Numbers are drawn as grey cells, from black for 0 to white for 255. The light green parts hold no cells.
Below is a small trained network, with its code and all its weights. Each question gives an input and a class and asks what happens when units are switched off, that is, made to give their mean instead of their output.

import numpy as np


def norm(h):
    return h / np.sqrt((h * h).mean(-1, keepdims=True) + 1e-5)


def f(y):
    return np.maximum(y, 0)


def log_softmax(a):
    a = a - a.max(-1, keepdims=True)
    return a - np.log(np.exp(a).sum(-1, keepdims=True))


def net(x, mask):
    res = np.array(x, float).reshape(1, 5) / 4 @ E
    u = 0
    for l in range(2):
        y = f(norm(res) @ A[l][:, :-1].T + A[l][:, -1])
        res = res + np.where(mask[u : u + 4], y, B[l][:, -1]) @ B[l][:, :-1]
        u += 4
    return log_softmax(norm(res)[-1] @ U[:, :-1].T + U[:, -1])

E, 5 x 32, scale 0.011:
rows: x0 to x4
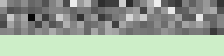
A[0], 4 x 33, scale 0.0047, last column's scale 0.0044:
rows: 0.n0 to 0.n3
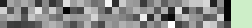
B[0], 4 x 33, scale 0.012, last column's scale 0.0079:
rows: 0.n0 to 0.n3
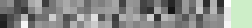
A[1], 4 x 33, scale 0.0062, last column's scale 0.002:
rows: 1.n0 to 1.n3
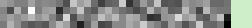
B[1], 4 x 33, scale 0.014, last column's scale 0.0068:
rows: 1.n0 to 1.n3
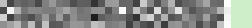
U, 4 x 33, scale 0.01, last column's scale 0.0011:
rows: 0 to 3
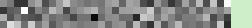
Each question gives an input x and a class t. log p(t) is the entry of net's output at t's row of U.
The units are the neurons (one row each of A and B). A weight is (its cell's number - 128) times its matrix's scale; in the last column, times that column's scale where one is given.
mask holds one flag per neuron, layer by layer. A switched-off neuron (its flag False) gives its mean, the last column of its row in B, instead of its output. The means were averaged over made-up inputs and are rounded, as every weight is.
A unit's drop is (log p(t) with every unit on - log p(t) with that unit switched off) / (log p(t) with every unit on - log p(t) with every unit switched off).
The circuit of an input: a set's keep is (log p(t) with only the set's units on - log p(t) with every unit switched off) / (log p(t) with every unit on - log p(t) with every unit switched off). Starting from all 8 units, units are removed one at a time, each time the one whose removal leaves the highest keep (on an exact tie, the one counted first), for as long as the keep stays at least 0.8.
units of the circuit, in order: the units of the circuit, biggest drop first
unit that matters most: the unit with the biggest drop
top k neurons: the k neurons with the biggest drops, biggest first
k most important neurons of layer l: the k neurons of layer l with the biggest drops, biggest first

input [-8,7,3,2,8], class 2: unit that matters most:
1.n2
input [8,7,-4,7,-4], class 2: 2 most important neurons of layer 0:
(0.n2, 0.n1)
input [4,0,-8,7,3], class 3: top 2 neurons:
(1.n1, 0.n1)
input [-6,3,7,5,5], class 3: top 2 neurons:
(1.n3, 1.n0)
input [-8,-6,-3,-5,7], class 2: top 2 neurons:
(1.n2, 0.n3)
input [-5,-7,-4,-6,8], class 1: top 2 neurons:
(0.n2, 0.n0)
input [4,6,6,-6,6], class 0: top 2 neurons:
(0.n1, 0.n2)
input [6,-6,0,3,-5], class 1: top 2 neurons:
(0.n2, 1.n2)
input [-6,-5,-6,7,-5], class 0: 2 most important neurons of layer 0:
(0.n0, 0.n3)
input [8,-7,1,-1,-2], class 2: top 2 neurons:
(1.n0, 0.n3)
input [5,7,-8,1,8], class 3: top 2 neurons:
(1.n1, 0.n2)
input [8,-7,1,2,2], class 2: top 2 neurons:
(1.n0, 0.n3)
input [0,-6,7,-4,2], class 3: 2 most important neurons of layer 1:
(1.n3, 1.n2)
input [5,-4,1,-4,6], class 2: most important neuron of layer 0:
(0.n0)
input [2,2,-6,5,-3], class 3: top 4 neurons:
(1.n1, 0.n1, 1.n2, 0.n2)
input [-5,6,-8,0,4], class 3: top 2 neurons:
(1.n1, 0.n2)
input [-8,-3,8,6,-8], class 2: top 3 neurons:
(1.n2, 1.n1, 0.n1)
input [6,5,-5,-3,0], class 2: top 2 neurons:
(1.n0, 0.n2)
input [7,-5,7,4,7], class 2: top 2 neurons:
(1.n0, 1.n1)
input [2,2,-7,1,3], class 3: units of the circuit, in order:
(1.n1)
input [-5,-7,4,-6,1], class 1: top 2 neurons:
(0.n2, 0.n0)
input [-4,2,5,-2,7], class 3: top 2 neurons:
(1.n3, 1.n0)
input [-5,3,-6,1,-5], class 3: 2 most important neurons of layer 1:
(1.n1, 1.n0)
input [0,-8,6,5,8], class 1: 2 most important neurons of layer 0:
(0.n2, 0.n1)
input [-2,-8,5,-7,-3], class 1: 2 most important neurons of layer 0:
(0.n2, 0.n0)
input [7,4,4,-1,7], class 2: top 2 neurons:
(1.n0, 0.n2)
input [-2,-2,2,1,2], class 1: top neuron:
(0.n2)
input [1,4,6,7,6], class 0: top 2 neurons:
(0.n0, 1.n1)
